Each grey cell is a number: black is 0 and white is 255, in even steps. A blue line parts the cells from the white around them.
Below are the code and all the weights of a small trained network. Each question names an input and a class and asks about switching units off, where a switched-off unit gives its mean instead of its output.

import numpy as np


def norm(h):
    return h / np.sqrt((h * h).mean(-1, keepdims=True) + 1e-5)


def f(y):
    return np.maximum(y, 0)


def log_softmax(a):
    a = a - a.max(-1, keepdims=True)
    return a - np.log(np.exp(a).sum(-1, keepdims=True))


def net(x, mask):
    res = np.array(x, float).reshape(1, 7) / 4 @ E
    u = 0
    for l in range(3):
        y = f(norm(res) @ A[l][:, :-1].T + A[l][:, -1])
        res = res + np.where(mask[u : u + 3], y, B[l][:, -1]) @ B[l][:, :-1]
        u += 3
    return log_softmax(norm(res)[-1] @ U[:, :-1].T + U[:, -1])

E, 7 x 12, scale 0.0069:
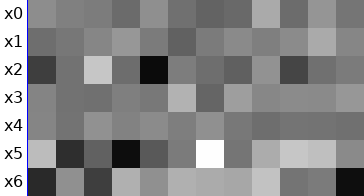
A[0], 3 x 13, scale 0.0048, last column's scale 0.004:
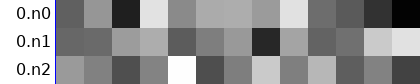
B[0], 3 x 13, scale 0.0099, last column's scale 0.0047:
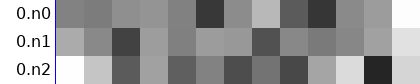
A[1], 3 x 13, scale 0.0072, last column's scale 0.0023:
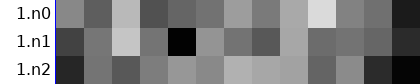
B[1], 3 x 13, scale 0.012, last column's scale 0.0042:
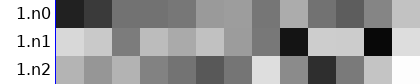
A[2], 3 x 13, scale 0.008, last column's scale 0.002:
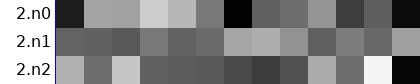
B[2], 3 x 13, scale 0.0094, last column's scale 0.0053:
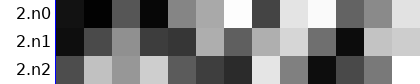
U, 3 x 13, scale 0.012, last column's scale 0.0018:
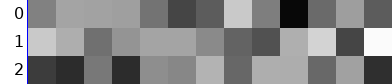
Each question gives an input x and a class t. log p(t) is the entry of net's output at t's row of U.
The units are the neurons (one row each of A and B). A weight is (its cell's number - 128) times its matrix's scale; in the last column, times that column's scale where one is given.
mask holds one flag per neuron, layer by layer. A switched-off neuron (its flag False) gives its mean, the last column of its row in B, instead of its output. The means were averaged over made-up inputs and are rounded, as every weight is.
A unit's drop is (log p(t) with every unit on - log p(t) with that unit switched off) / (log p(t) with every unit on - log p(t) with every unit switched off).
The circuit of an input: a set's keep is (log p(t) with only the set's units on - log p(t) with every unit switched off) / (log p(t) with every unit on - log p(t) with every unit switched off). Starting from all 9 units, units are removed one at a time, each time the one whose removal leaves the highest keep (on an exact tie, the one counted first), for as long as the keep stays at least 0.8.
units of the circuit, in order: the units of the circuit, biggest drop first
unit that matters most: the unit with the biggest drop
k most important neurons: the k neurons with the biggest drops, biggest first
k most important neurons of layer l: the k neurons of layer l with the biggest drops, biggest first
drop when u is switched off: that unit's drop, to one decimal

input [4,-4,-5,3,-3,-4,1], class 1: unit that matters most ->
0.n2
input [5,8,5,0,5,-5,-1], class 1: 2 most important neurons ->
1.n1, 0.n0
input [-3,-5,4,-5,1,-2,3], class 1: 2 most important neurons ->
1.n1, 2.n2
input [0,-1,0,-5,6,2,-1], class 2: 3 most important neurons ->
0.n0, 0.n2, 1.n2
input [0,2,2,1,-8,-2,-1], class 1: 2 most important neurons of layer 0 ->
0.n0, 0.n2
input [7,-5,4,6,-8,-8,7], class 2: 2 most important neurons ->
2.n0, 2.n2
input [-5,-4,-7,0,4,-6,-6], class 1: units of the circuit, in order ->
0.n2, 1.n2
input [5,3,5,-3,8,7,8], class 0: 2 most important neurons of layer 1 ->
1.n2, 1.n1
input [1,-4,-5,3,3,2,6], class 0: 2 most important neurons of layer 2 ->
2.n1, 2.n0
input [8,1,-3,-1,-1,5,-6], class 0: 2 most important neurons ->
2.n2, 2.n0
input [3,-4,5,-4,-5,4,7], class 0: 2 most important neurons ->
1.n2, 0.n0
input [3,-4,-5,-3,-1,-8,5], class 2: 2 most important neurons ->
2.n0, 1.n1
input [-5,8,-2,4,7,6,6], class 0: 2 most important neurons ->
1.n2, 2.n0
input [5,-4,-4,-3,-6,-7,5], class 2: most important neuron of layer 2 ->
2.n0
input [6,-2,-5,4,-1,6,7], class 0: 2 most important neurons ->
2.n0, 1.n2
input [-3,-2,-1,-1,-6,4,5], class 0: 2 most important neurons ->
1.n2, 2.n0
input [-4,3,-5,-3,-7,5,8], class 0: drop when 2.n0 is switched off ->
0.1
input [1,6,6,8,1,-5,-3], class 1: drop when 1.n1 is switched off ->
1.0
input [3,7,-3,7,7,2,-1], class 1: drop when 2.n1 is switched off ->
0.0
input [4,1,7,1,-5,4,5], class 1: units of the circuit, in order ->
1.n1
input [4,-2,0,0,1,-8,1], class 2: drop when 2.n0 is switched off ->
0.5
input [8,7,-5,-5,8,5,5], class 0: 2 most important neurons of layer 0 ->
0.n1, 0.n0
